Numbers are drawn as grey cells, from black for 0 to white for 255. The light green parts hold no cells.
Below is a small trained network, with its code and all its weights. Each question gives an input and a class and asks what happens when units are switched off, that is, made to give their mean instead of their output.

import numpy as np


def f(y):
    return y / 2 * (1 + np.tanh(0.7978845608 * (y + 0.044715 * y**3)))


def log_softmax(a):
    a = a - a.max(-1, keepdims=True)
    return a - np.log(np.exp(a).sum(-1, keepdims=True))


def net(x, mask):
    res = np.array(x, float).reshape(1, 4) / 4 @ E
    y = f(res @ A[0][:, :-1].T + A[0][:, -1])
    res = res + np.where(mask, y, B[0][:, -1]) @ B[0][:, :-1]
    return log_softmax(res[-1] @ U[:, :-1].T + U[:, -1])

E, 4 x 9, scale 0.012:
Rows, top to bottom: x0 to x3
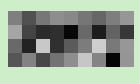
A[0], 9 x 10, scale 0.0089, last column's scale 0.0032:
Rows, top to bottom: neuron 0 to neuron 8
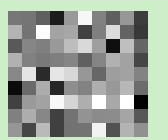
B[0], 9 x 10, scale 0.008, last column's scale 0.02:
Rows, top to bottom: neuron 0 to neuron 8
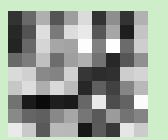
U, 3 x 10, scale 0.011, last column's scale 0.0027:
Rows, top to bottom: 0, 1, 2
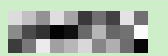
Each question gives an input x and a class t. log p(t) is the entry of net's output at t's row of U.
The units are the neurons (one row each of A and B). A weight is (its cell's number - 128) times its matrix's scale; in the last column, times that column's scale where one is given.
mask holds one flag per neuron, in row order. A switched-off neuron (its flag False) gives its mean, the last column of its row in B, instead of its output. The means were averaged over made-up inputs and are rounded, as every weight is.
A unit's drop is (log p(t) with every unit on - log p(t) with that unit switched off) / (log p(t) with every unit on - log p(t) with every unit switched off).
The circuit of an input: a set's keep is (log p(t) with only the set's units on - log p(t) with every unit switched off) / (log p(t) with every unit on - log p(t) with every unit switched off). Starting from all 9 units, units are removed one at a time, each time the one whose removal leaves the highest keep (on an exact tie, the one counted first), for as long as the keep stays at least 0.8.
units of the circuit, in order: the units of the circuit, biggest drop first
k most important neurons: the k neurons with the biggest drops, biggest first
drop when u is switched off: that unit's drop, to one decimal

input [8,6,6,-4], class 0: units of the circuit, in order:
neuron 6
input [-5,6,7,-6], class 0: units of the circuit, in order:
neuron 6; neuron 8
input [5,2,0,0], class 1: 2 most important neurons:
neuron 4; neuron 8
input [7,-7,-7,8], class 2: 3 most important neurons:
neuron 2; neuron 8; neuron 5
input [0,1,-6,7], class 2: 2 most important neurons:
neuron 2; neuron 8
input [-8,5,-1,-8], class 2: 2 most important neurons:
neuron 6; neuron 1
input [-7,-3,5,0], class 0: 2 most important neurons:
neuron 8; neuron 5
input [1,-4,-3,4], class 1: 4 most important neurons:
neuron 6; neuron 1; neuron 8; neuron 5
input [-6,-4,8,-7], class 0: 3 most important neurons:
neuron 8; neuron 5; neuron 2
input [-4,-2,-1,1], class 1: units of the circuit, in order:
neuron 8; neuron 1
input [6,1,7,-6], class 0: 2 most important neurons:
neuron 8; neuron 2
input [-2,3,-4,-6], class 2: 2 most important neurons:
neuron 6; neuron 8
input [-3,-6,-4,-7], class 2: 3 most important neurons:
neuron 1; neuron 3; neuron 8
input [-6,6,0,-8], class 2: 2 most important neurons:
neuron 6; neuron 1
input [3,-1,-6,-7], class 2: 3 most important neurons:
neuron 1; neuron 8; neuron 5
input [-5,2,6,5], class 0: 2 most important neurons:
neuron 8; neuron 1
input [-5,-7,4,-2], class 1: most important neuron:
neuron 6
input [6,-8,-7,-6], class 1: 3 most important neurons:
neuron 6; neuron 8; neuron 5
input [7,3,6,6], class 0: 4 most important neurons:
neuron 8; neuron 1; neuron 5; neuron 6
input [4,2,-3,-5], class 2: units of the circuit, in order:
neuron 8
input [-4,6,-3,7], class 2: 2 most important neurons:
neuron 6; neuron 0
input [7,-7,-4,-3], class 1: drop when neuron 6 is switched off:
1.4
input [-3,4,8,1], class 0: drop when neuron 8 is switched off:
0.0
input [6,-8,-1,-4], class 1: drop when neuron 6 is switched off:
1.9
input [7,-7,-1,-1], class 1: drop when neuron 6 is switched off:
1.7
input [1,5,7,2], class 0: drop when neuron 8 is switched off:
0.1
